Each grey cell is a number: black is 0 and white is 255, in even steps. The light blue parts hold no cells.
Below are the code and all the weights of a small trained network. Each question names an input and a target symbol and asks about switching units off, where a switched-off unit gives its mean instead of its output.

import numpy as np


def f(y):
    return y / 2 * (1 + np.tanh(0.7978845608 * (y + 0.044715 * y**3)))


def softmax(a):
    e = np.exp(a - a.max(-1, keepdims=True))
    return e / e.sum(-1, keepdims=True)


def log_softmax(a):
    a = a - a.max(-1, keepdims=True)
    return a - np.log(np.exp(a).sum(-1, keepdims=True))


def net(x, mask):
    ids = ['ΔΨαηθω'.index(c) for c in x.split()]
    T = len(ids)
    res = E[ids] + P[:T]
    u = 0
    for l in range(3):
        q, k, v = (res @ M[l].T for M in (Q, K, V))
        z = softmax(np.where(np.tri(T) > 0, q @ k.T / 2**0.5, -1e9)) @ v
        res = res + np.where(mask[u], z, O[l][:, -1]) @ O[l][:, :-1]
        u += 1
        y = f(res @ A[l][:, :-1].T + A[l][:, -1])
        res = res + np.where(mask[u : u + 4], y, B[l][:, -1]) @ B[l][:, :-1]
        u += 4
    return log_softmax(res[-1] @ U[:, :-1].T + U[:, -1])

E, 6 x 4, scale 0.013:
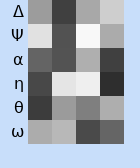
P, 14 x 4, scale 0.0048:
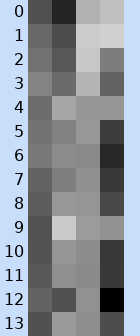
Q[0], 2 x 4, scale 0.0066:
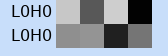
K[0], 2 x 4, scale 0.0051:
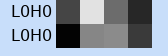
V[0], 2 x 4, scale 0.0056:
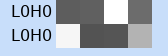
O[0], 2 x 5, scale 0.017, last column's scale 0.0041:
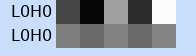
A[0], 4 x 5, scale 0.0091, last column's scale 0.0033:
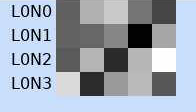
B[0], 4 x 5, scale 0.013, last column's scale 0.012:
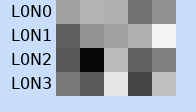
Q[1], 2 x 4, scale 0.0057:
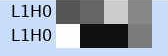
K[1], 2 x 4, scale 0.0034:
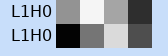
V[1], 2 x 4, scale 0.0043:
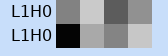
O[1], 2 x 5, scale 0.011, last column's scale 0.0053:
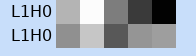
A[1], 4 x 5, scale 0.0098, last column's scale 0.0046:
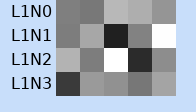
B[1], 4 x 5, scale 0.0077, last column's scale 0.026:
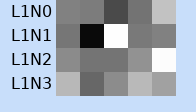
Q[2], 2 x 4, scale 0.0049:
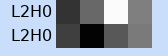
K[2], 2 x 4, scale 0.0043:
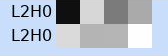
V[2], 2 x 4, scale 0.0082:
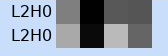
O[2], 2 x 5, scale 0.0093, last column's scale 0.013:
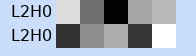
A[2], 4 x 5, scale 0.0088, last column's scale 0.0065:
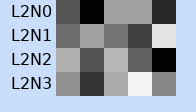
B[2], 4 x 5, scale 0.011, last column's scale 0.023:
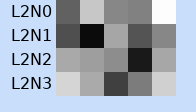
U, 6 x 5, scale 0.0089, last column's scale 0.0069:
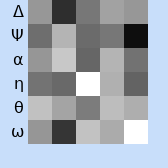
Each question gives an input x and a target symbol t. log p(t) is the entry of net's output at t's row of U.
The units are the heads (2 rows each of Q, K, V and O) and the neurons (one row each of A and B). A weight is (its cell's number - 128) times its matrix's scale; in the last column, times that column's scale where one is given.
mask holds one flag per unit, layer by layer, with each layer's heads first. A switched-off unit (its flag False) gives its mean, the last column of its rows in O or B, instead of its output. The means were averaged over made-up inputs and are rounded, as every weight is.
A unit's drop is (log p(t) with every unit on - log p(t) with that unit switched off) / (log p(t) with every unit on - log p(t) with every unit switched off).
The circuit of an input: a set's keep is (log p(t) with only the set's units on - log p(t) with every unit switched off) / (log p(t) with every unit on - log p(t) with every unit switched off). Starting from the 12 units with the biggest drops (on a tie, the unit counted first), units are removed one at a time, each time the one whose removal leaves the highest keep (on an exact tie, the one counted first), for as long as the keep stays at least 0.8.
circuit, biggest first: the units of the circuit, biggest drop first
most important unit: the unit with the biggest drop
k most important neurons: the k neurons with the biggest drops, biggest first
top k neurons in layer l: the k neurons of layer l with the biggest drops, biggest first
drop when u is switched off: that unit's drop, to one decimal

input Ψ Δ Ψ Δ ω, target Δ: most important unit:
L2H0
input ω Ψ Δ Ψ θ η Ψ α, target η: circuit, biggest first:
L2H0; L0N1
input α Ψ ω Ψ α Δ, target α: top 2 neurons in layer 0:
L0N3; L0N0
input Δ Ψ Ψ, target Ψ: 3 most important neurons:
L2N0; L0N3; L2N2
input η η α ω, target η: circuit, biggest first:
L2H0; L2N3; L0N0
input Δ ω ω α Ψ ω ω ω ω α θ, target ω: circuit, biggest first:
L2N0; L2N3; L1H0; L0H0
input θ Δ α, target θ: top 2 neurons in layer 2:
L2N3; L2N1
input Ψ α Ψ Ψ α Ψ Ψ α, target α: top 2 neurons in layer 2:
L2N0; L2N3
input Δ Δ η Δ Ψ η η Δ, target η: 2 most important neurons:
L0N0; L1N3
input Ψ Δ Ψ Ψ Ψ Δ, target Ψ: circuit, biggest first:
L2N0; L0H0; L2H0
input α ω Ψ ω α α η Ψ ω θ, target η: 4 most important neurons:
L1N2; L2N3; L0N1; L0N0
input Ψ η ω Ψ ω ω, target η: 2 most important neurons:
L2N3; L0N1
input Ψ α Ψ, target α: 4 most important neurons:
L2N0; L2N3; L0N1; L1N2
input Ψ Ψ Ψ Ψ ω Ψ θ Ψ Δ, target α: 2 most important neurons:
L2N0; L2N3
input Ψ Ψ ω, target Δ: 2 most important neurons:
L2N0; L0N3
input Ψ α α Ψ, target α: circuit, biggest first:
L2N0; L2N3; L1H0
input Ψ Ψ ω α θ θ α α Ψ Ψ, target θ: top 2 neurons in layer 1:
L1N2; L1N1
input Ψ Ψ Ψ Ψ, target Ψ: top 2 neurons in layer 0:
L0N3; L0N1
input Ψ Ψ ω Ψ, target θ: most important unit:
L0N3
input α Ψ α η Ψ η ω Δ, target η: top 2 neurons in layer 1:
L1N3; L1N2
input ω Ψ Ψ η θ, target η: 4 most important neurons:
L1N2; L0N0; L0N1; L2N2
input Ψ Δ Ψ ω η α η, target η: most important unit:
L2N3
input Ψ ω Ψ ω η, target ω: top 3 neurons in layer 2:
L2N0; L2N3; L2N1
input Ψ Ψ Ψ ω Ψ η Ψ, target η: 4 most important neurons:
L0N0; L1N3; L0N1; L0N3
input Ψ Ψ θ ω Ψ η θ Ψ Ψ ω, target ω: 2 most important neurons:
L2N0; L2N3
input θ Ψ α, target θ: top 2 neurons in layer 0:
L0N3; L0N2
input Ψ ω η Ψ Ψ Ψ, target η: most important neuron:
L0N0
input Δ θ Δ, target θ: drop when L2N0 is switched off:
0.0
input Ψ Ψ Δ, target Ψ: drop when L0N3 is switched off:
0.2
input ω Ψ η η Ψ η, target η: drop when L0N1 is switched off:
0.1
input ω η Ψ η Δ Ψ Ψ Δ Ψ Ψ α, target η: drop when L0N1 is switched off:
-0.1
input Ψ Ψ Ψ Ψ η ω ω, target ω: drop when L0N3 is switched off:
-0.2
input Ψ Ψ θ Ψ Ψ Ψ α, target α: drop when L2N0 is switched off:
0.2
